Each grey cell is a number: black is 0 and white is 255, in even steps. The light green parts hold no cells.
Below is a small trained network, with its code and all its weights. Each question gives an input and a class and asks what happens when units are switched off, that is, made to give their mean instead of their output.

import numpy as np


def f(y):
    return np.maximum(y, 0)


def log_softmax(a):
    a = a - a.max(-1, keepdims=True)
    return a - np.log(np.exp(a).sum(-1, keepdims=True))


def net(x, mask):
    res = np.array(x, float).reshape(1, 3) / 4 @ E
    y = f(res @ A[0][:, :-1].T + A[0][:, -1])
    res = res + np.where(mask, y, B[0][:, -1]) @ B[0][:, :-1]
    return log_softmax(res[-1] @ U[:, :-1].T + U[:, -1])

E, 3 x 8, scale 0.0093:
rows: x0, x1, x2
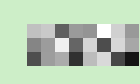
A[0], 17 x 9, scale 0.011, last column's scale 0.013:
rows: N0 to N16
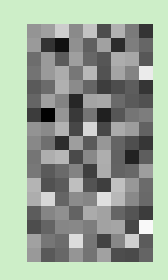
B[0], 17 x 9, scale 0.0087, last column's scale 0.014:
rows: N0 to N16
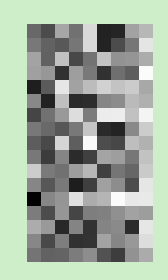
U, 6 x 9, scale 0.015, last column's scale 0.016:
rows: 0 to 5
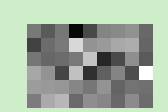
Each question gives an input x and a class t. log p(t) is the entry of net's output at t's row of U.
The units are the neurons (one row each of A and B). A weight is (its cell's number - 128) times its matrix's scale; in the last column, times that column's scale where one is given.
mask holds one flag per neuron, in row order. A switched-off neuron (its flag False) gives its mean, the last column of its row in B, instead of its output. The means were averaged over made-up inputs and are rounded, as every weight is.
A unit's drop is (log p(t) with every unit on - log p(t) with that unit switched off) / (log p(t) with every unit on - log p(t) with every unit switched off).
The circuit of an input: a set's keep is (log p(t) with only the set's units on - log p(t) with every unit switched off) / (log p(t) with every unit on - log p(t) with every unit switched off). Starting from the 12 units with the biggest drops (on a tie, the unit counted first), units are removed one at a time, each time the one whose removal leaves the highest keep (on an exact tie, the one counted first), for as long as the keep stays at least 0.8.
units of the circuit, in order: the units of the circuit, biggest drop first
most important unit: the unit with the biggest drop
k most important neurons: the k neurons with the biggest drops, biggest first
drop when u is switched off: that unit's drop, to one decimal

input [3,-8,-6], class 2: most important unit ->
N1
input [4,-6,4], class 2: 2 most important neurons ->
N6; N1
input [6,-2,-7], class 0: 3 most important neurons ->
N11; N15; N6
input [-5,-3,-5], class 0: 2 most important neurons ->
N12; N11
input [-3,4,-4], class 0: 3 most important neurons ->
N1; N12; N15
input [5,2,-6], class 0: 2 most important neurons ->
N11; N6
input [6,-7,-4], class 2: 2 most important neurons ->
N1; N6
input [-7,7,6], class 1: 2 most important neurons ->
N6; N4
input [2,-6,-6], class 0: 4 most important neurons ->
N11; N15; N7; N3
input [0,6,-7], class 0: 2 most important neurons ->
N15; N11
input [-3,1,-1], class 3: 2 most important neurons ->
N12; N8
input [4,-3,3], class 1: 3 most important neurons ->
N12; N11; N3
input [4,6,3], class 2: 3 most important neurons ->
N6; N7; N0
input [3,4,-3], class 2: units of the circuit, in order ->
N6
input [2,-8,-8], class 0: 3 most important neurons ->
N11; N15; N2
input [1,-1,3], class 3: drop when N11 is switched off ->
0.2
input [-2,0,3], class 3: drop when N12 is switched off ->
0.1
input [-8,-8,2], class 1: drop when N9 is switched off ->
0.0
